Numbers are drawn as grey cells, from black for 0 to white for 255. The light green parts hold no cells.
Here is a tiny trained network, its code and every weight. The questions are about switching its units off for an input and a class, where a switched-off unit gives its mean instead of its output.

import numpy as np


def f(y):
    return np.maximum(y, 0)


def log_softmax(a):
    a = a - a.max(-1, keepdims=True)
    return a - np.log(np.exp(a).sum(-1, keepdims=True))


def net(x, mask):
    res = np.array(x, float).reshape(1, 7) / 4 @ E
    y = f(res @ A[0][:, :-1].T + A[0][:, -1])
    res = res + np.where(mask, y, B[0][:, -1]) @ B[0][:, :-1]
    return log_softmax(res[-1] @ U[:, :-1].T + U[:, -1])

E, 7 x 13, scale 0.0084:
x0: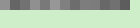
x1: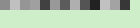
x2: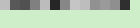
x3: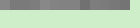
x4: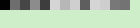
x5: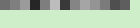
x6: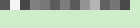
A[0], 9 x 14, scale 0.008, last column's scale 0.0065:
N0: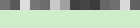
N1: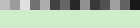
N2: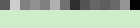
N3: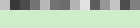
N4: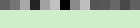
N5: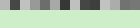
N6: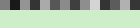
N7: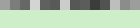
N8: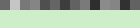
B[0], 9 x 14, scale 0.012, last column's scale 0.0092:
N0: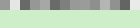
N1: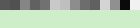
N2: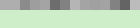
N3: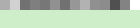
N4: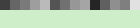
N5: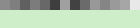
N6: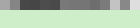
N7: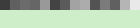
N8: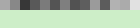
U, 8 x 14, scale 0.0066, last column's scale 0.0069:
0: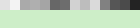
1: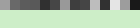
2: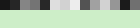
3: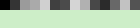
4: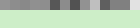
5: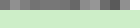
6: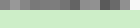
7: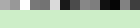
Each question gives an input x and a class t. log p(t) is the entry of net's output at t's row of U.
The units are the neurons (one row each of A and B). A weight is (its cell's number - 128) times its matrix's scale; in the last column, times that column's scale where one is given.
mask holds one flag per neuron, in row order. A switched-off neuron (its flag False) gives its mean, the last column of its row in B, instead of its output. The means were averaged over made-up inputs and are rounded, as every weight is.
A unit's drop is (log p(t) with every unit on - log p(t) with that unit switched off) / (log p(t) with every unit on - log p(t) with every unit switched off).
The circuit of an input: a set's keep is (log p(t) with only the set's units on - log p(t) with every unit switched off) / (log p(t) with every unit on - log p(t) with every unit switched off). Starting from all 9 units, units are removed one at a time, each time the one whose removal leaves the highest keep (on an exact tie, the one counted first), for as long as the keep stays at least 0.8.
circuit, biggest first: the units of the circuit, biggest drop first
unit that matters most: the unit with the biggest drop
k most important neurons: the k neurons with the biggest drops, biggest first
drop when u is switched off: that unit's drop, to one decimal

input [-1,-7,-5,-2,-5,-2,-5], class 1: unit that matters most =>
N6
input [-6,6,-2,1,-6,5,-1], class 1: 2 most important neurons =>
N8, N5
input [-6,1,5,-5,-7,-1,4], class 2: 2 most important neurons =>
N1, N0
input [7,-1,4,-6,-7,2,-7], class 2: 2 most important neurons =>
N1, N8
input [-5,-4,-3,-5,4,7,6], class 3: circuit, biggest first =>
N4, N3
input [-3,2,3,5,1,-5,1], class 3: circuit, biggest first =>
N7, N0
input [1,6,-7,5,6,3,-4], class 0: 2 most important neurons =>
N0, N1
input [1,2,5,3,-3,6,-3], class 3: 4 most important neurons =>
N4, N0, N2, N6
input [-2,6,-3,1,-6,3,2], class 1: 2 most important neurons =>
N8, N5
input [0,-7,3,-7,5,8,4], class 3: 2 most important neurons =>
N4, N8
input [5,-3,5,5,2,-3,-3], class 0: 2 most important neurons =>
N3, N4
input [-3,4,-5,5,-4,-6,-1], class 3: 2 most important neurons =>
N7, N3
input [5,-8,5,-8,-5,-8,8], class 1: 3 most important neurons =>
N6, N4, N0
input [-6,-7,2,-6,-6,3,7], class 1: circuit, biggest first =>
N6
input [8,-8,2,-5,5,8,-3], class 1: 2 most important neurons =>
N6, N7
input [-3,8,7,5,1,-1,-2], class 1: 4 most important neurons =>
N5, N8, N0, N2
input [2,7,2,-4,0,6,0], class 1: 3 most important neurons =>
N8, N5, N7
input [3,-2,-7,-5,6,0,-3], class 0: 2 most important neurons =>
N0, N1
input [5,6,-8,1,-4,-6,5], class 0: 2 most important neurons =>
N2, N0
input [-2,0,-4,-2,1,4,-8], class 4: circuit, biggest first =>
N5, N0, N3
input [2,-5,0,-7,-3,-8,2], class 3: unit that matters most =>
N7
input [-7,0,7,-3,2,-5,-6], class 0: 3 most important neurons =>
N3, N4, N8
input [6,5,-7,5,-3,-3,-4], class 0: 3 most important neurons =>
N0, N2, N6
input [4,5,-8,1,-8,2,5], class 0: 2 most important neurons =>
N2, N0
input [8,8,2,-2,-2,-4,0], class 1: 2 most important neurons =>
N8, N5
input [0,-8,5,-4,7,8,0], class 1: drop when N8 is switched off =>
-0.2
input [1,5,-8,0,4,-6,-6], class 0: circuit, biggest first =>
N0
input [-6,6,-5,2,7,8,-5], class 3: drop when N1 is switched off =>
0.5
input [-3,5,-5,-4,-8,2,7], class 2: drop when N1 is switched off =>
1.4
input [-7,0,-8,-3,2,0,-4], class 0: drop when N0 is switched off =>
0.5
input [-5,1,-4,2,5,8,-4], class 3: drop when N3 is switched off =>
0.1
